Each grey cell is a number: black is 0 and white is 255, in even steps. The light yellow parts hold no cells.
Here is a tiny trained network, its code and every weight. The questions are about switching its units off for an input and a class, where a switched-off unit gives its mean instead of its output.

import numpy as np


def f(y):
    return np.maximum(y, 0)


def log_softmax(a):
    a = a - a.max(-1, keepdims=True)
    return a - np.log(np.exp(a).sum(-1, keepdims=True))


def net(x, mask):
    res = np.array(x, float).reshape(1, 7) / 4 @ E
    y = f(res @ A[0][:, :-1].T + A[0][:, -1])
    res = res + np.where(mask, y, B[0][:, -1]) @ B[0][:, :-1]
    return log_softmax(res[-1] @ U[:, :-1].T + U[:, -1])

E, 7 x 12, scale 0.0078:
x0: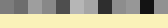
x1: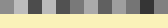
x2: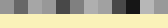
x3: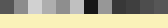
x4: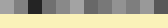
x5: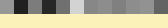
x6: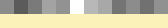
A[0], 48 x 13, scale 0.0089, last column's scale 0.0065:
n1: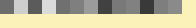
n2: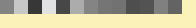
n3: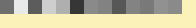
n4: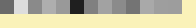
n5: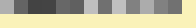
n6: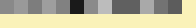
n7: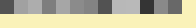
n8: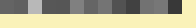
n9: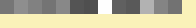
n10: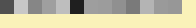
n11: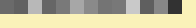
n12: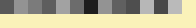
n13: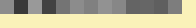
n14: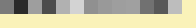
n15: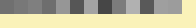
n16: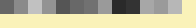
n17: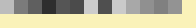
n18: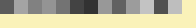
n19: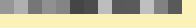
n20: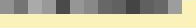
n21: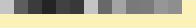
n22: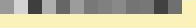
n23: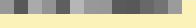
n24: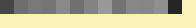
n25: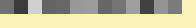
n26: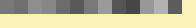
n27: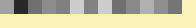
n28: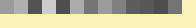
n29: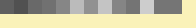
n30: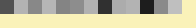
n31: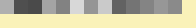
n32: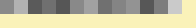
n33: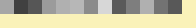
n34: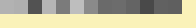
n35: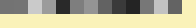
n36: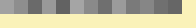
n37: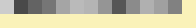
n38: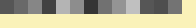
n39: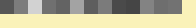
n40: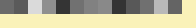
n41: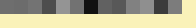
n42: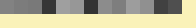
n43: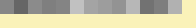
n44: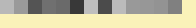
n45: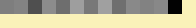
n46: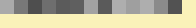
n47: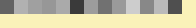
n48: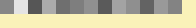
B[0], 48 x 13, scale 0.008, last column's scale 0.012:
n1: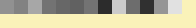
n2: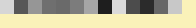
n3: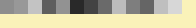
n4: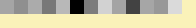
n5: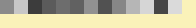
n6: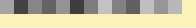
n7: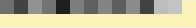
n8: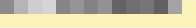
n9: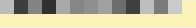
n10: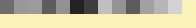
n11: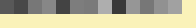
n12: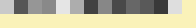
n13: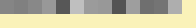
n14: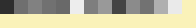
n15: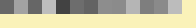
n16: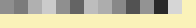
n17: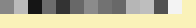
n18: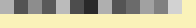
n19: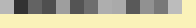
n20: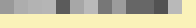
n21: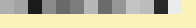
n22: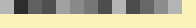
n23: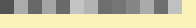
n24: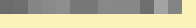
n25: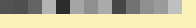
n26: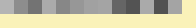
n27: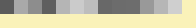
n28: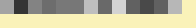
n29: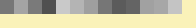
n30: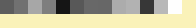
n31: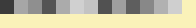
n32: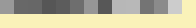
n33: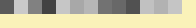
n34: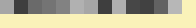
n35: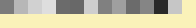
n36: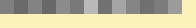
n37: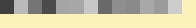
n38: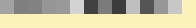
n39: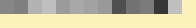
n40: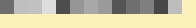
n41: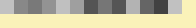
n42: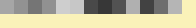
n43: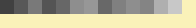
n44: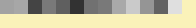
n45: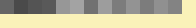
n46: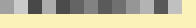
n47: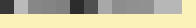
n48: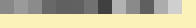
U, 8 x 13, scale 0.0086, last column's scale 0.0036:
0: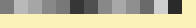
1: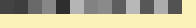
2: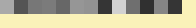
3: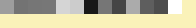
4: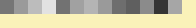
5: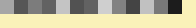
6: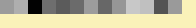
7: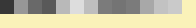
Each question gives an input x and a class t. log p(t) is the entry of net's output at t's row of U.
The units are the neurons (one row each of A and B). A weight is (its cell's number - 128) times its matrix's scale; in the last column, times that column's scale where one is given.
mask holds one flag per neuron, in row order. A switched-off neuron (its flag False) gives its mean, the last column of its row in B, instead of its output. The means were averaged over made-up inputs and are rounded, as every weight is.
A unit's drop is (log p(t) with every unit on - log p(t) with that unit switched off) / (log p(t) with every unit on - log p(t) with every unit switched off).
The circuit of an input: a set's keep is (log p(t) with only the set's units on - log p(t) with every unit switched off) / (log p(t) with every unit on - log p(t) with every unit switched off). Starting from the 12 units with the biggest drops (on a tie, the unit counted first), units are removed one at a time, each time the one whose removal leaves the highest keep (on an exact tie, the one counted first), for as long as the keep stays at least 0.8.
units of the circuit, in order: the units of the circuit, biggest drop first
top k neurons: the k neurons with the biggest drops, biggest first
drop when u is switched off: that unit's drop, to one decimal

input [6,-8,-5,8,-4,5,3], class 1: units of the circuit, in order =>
[n25]
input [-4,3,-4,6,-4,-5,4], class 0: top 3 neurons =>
[n3; n4; n10]
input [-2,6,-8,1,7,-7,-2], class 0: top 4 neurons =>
[n3; n4; n10; n47]
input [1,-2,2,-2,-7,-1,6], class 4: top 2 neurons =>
[n40; n35]
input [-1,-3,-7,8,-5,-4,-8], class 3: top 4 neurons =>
[n38; n41; n12; n42]
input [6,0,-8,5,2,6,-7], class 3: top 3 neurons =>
[n41; n42; n38]
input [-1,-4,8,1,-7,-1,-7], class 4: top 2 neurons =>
[n40; n35]
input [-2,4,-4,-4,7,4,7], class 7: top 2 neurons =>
[n31; n14]
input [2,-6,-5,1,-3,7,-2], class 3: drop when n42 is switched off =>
0.1
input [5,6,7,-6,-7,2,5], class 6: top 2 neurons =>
[n21; n17]
